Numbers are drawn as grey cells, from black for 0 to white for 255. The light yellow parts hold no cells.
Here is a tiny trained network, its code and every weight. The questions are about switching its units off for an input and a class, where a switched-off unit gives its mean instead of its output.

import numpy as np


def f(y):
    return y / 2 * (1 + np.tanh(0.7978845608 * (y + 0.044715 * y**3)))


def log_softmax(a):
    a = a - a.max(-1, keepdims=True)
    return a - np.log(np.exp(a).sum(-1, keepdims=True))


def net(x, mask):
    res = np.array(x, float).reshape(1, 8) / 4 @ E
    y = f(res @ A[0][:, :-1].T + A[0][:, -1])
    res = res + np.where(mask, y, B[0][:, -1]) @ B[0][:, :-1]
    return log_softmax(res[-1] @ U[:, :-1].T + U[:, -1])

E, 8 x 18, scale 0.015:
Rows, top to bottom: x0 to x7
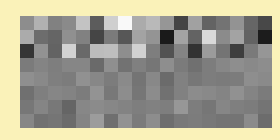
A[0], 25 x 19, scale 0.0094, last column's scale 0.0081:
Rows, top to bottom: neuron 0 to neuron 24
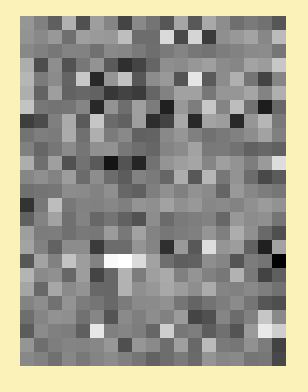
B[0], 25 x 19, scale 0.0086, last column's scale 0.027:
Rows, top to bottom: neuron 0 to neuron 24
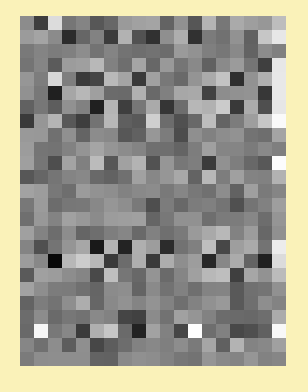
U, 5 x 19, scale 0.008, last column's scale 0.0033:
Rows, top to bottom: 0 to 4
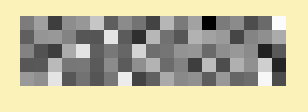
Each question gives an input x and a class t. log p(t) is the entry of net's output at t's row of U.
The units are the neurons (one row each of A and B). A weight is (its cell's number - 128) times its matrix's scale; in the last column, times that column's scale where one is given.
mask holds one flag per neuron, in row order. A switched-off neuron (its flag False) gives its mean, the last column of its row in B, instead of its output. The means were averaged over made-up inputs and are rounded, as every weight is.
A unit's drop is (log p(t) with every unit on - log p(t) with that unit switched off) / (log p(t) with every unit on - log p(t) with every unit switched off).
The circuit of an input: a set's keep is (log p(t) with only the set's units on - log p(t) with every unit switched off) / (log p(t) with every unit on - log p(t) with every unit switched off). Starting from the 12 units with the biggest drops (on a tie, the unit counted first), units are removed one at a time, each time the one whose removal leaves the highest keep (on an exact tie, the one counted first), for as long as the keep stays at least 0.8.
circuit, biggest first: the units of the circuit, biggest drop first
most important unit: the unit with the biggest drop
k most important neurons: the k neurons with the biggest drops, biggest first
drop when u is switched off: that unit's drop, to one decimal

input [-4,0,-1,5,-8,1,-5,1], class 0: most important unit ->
neuron 16
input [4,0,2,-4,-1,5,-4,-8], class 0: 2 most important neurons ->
neuron 16; neuron 6
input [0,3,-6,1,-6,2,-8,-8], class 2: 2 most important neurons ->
neuron 7; neuron 22
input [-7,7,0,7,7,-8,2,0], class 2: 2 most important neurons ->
neuron 5; neuron 3
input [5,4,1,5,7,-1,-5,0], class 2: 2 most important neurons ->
neuron 17; neuron 7
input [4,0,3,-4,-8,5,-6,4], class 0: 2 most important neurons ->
neuron 16; neuron 6
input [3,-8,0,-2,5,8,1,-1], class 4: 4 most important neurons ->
neuron 1; neuron 5; neuron 10; neuron 3
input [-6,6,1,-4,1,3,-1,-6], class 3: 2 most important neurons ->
neuron 7; neuron 17
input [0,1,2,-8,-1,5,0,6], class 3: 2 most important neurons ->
neuron 22; neuron 5
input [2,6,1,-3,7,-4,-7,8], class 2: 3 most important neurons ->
neuron 7; neuron 22; neuron 4
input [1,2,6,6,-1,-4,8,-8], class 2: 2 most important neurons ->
neuron 17; neuron 4
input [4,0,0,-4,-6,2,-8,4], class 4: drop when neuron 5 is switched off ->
0.2
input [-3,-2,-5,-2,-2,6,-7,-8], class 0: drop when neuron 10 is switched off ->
0.0
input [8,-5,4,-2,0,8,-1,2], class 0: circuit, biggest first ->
neuron 17
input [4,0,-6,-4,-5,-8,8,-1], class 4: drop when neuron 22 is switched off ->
0.1
